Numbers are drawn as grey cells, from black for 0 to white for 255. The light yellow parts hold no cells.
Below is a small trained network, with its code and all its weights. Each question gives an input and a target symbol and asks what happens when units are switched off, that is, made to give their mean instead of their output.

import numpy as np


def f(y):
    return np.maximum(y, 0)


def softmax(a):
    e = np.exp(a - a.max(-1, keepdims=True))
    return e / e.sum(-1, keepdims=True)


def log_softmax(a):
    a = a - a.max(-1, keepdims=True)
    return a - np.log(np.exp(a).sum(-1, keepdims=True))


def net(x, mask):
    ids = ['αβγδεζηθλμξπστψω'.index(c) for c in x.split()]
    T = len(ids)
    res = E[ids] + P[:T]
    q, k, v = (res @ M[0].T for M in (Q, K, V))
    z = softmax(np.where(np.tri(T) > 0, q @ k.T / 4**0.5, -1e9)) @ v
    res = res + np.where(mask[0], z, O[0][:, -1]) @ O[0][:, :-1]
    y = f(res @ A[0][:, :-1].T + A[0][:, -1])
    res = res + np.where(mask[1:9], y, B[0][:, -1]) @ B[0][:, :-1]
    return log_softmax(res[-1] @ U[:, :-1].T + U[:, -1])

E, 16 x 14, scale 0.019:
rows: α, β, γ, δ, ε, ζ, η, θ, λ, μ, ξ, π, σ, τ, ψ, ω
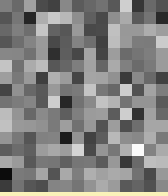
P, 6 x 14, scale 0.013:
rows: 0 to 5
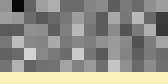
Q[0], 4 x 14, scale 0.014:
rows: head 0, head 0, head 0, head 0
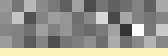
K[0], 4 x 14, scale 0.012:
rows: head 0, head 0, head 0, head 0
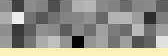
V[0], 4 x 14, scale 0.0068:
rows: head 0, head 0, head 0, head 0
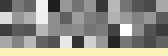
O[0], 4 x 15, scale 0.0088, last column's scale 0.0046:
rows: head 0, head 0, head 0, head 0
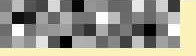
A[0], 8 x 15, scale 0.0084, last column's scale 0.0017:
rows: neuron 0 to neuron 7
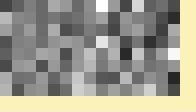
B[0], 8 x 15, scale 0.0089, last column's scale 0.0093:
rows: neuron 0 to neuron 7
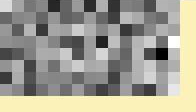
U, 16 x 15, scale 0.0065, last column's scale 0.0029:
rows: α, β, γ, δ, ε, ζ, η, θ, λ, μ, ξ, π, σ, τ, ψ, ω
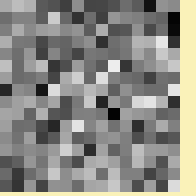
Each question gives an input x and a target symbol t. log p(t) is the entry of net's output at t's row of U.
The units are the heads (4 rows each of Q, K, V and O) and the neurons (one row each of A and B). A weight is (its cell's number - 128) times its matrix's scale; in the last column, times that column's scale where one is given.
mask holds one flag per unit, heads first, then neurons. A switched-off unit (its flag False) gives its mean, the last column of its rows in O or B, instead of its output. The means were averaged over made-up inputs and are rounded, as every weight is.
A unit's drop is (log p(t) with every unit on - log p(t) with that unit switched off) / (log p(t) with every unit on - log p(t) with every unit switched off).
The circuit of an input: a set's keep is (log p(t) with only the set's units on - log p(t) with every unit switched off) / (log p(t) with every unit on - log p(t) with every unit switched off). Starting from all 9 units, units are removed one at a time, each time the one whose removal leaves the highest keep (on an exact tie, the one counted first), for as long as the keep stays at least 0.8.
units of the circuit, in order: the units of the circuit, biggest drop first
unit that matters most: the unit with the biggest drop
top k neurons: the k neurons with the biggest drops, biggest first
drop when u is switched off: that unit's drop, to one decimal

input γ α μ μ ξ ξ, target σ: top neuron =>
neuron 0
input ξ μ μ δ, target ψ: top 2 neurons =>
neuron 4; neuron 7
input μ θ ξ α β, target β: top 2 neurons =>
neuron 3; neuron 5
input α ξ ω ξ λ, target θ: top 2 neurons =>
neuron 3; neuron 2
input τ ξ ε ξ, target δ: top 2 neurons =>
neuron 7; neuron 4
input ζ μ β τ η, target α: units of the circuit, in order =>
neuron 0; head 0
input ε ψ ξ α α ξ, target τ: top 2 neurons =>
neuron 4; neuron 7
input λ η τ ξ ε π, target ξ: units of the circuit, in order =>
head 0; neuron 7
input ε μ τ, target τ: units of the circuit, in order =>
neuron 4; head 0
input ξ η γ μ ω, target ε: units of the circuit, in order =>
head 0; neuron 3; neuron 0
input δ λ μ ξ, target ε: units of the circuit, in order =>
head 0; neuron 0
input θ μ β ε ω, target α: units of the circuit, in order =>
neuron 0; head 0
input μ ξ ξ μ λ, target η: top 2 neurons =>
neuron 0; neuron 4
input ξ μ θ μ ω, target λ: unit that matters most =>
neuron 3
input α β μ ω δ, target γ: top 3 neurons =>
neuron 4; neuron 3; neuron 5
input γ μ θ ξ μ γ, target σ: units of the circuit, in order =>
head 0; neuron 0
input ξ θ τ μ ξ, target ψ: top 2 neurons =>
neuron 4; neuron 7
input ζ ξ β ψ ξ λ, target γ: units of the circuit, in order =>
neuron 0; head 0; neuron 4
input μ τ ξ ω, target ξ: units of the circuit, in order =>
head 0; neuron 0; neuron 3; neuron 7
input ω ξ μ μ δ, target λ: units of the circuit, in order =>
head 0
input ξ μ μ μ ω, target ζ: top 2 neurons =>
neuron 3; neuron 0
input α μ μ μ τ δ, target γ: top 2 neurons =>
neuron 4; neuron 3
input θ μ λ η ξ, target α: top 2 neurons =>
neuron 3; neuron 4
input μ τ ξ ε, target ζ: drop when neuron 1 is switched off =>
0.1
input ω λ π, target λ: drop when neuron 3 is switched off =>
-0.1
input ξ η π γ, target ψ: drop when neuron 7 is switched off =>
0.3
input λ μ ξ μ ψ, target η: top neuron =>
neuron 0
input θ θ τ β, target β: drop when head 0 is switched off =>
0.6
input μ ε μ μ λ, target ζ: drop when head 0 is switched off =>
0.3
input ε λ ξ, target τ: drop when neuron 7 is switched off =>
0.0
